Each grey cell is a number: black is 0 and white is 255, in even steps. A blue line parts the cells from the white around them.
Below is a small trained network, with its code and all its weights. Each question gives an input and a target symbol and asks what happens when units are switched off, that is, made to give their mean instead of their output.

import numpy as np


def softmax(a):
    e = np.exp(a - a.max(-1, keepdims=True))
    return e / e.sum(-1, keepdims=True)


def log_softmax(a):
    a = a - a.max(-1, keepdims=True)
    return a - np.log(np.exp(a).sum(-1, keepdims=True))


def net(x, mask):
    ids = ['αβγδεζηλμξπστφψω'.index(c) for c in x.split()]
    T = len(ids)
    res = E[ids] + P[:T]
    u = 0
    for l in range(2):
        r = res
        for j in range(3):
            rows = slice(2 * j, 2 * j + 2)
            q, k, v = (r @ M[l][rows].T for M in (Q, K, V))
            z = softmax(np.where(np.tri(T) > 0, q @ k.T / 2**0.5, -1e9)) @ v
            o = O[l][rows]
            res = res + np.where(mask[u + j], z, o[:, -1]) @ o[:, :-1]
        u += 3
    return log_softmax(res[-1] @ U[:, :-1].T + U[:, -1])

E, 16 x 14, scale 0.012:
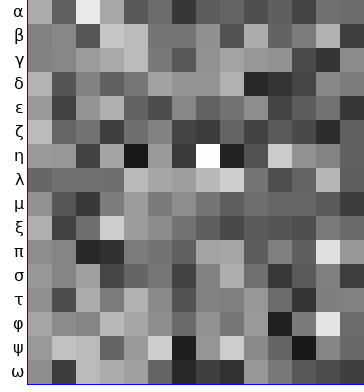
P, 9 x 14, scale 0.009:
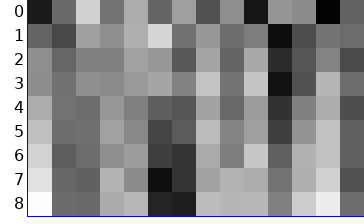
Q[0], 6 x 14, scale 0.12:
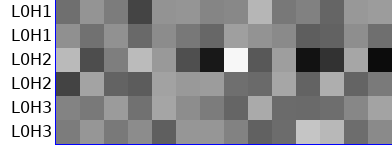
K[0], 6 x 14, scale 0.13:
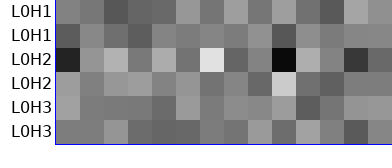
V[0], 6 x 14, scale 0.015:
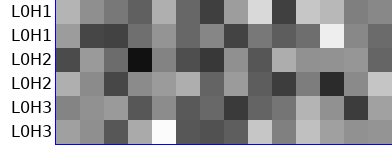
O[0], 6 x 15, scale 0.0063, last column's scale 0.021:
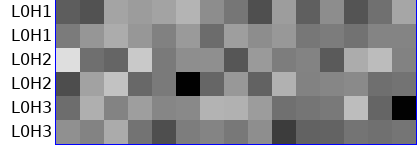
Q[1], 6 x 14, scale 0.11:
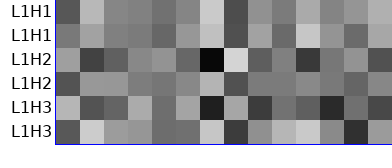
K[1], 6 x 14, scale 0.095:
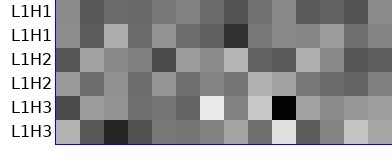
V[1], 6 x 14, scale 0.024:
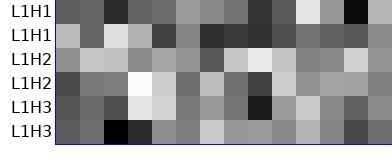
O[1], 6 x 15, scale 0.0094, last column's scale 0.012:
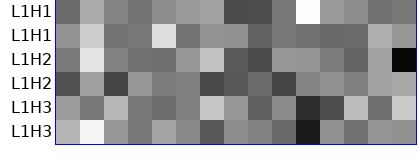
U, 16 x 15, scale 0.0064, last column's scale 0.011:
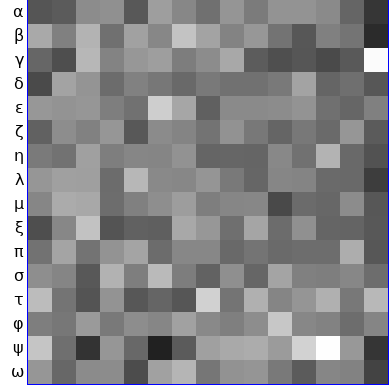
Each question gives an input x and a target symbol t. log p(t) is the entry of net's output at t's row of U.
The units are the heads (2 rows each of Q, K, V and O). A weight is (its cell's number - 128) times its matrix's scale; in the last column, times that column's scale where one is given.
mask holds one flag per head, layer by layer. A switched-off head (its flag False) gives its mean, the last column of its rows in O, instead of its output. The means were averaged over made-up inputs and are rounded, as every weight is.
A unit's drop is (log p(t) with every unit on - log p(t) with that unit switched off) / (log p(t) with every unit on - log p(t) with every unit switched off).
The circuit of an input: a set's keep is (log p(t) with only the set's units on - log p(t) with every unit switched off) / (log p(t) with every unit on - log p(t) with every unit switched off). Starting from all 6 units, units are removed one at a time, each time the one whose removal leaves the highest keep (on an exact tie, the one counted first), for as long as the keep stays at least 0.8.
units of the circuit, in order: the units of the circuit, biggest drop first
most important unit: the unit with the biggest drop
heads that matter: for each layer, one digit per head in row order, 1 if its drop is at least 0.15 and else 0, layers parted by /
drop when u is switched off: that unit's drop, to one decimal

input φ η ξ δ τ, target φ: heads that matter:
000 / 101
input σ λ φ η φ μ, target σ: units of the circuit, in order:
[L1H2, L0H3, L1H3]
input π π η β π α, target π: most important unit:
L1H1
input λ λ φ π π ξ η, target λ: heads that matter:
000 / 101
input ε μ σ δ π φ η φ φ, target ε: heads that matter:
011 / 110
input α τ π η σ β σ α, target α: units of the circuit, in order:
[L0H3, L1H1, L1H2, L1H3]
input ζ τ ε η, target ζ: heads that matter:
001 / 110
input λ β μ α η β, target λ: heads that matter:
000 / 101
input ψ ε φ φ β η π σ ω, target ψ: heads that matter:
101 / 011
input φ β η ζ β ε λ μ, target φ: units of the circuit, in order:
[L1H1, L1H3]
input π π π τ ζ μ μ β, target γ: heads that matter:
101 / 100
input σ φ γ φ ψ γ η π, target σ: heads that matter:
001 / 010
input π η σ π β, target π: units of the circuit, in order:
[L1H1, L0H2]
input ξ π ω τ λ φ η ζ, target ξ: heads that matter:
011 / 010
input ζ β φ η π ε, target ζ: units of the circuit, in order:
[L1H2, L0H3, L1H1]
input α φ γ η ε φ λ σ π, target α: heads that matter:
001 / 100
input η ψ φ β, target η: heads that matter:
001 / 111
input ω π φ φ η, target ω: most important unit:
L0H3
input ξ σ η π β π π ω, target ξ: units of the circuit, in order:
[L1H2, L0H3, L0H2, L0H1]
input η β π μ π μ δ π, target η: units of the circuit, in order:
[L0H3, L1H3, L1H1]
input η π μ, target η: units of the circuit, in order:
[L1H1, L1H3, L0H3]
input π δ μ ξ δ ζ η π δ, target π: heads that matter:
000 / 110
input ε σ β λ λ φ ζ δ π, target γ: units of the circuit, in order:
[L0H1]
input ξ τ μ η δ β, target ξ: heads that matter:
011 / 010
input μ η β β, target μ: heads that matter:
001 / 011
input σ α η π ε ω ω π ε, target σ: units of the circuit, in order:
[L0H3, L1H2, L1H3]
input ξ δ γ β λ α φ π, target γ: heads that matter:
100 / 000
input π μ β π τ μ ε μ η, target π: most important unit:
L1H2
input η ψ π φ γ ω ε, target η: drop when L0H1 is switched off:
0.0
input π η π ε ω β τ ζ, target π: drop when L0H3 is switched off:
0.1
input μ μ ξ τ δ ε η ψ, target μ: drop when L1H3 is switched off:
0.2
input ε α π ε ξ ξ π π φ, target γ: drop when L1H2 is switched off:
0.2
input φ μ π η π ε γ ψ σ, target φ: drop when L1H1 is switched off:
0.3
